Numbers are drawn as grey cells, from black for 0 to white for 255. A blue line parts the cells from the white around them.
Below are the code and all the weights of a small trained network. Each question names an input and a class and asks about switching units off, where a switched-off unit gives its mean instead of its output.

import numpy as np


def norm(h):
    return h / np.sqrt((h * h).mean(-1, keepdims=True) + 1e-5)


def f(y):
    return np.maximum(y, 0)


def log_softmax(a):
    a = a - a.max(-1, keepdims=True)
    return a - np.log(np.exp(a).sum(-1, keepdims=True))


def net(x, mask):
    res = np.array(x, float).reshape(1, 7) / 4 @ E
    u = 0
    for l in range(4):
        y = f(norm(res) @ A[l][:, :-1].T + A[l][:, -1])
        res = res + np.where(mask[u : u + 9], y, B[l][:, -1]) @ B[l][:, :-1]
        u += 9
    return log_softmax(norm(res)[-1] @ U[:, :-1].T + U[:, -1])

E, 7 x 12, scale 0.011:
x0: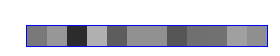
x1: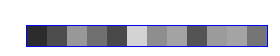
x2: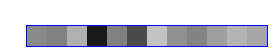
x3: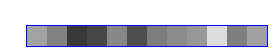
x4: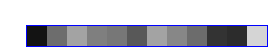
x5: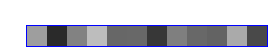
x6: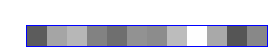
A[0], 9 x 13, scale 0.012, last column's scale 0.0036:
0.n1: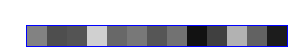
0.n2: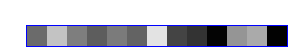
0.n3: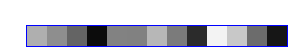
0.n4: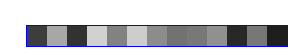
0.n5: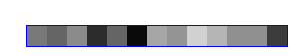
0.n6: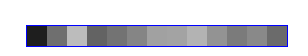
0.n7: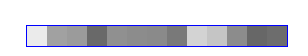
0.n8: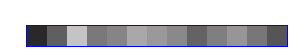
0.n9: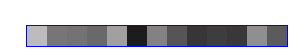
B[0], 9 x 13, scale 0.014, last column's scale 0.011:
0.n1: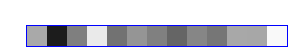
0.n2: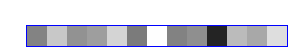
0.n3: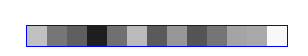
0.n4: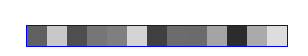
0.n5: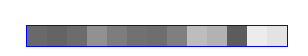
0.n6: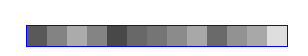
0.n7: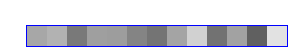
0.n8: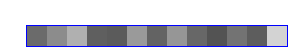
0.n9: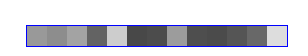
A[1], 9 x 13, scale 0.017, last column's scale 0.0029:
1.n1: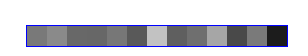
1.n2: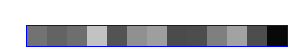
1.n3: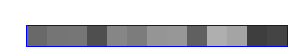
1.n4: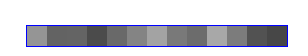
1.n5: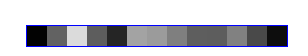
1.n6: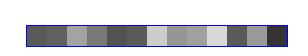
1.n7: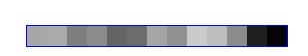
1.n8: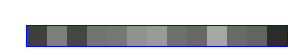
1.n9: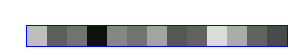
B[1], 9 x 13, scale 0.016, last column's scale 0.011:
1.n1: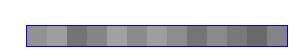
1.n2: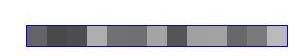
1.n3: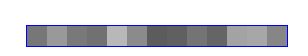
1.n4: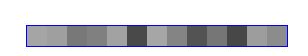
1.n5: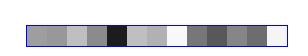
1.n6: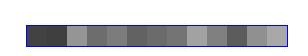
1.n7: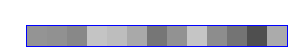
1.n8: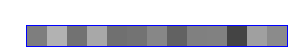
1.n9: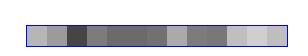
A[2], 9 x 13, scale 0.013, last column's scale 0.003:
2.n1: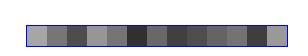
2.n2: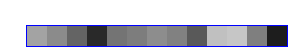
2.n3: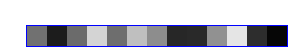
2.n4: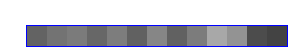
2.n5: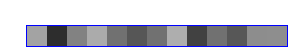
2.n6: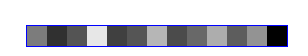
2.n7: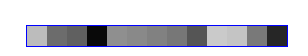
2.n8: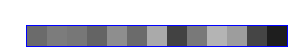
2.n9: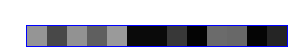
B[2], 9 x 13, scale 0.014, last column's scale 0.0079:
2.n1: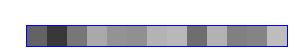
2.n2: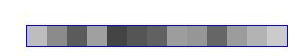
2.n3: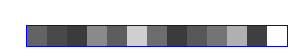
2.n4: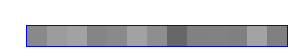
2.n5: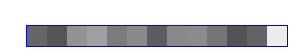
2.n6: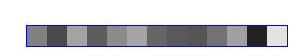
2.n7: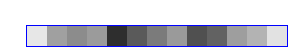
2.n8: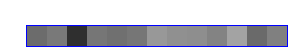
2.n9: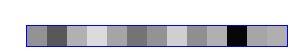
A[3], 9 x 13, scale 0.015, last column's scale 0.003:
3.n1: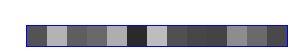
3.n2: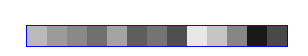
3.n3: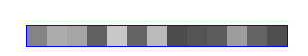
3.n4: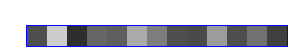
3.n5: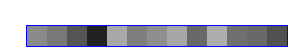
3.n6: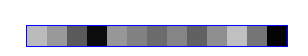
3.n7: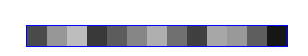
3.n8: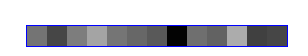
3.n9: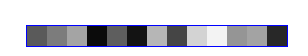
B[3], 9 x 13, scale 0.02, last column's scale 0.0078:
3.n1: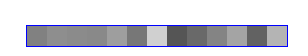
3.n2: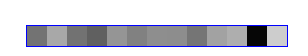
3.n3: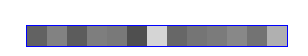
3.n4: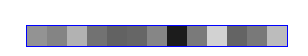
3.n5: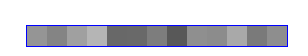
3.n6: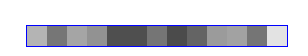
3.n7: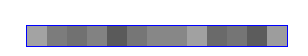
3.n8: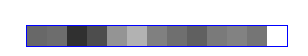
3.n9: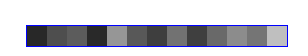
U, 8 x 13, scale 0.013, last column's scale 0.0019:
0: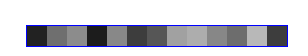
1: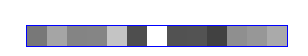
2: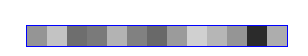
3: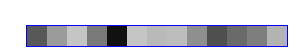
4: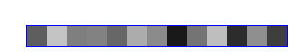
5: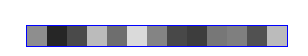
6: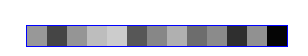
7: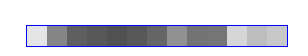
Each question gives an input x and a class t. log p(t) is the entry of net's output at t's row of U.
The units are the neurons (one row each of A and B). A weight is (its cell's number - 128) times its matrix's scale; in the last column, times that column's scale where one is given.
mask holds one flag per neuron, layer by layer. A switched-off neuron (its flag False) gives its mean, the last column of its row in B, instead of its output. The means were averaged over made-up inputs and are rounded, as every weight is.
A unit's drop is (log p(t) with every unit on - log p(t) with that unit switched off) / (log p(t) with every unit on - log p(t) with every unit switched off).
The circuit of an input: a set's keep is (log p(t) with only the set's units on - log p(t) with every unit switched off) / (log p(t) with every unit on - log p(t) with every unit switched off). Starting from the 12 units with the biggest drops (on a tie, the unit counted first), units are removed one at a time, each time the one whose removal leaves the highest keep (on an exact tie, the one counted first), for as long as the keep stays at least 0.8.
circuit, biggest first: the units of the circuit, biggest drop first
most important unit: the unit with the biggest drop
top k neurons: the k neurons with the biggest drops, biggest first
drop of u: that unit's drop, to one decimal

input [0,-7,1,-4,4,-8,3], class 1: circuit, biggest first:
(0.n2)
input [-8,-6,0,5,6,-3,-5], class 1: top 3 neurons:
(0.n2 0.n1 3.n1)
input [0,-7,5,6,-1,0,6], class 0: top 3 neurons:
(0.n5 3.n9 1.n6)
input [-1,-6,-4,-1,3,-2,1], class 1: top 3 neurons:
(0.n1 0.n4 2.n5)
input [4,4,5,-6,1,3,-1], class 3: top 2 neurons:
(0.n8 1.n5)
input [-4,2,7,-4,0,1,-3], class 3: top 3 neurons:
(0.n8 1.n5 0.n6)
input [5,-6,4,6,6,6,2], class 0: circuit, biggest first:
(0.n5 0.n1)
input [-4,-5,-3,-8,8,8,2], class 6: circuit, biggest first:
(0.n9 2.n3)
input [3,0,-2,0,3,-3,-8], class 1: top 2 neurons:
(0.n2 0.n9)
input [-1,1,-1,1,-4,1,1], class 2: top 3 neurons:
(0.n7 1.n7 3.n2)
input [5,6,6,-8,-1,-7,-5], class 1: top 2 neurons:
(0.n2 3.n3)
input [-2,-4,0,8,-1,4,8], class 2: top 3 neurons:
(0.n7 1.n7 3.n2)
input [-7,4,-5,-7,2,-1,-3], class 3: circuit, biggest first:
(1.n5 0.n8)
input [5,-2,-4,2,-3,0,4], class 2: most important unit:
0.n7
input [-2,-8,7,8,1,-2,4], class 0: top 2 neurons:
(0.n5 3.n9)
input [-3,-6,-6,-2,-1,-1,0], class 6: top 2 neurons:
(0.n9 2.n9)
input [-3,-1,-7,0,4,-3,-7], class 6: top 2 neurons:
(0.n9 0.n1)
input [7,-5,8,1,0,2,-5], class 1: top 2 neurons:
(0.n2 0.n9)
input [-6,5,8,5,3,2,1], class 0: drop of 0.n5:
0.9
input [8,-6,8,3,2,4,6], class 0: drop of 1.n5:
0.0
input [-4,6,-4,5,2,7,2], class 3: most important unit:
1.n5
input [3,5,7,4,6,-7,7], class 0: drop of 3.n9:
0.1
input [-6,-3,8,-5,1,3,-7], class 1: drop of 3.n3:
0.1
